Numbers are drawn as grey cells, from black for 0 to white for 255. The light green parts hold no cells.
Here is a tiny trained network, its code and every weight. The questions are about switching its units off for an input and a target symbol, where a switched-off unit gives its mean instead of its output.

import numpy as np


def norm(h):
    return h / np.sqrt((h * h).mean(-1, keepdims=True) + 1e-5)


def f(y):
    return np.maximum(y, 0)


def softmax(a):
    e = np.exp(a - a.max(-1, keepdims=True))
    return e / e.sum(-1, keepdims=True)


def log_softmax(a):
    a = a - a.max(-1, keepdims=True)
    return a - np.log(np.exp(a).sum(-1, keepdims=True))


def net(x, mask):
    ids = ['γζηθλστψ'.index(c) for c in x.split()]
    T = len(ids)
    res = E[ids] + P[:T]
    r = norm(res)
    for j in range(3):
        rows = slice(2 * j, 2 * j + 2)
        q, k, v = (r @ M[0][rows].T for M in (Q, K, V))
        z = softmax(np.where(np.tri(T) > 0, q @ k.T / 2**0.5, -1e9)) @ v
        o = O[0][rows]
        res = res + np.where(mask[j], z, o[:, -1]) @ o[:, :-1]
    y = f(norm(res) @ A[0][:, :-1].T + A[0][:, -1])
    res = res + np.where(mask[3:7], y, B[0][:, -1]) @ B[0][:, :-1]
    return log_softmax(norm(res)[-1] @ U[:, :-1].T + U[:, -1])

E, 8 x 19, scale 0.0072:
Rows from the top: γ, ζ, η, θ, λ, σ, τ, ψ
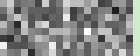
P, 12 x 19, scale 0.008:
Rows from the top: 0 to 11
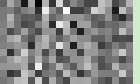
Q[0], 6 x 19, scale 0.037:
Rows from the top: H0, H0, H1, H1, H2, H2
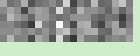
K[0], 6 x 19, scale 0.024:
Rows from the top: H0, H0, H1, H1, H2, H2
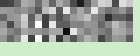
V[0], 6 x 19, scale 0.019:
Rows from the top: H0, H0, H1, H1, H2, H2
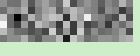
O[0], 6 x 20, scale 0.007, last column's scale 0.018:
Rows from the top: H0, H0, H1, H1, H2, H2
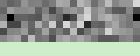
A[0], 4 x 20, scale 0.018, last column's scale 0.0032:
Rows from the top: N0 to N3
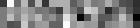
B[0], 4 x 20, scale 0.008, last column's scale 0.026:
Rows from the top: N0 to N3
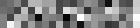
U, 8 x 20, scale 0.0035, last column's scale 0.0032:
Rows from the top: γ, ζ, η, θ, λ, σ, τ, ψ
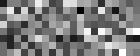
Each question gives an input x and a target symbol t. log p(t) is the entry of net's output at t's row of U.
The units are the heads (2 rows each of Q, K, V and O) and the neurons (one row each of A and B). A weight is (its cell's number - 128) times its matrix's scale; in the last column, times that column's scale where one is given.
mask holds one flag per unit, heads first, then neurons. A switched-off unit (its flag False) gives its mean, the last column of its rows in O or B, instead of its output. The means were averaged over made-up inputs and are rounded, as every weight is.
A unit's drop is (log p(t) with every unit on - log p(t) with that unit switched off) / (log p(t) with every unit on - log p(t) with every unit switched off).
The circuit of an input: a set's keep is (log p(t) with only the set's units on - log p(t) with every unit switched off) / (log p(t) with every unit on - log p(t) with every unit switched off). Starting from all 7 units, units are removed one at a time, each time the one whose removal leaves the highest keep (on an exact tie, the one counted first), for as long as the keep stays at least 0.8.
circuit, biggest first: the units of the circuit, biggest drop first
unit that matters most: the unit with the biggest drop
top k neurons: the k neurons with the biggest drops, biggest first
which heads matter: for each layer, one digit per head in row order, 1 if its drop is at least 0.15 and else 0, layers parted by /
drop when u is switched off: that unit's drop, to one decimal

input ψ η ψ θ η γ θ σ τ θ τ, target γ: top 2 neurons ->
N1, N2
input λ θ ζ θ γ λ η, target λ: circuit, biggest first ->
H1, H0
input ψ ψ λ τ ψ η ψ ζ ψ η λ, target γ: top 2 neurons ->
N1, N2
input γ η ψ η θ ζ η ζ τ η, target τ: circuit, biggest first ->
H2
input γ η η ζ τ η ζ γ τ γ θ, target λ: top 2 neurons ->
N3, N0
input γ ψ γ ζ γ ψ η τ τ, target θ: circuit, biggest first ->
H1, N3, H2
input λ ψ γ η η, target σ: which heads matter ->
111
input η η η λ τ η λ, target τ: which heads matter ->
011
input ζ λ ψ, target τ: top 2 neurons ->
N3, N0
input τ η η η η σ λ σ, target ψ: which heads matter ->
010
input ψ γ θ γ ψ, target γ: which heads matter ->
011
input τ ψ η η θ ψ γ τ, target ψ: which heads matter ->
010
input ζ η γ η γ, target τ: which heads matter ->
110
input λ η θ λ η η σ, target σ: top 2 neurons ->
N0, N2
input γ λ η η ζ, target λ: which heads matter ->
110
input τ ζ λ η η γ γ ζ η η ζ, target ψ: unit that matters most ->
N3
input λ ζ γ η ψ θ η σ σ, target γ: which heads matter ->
100
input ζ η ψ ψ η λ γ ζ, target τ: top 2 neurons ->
N1, N3
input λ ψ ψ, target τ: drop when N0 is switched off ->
0.1
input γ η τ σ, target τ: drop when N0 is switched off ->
0.0
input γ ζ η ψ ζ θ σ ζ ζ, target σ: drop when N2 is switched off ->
0.1
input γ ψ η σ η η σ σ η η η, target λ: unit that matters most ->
H1
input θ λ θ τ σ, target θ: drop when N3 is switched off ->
0.0
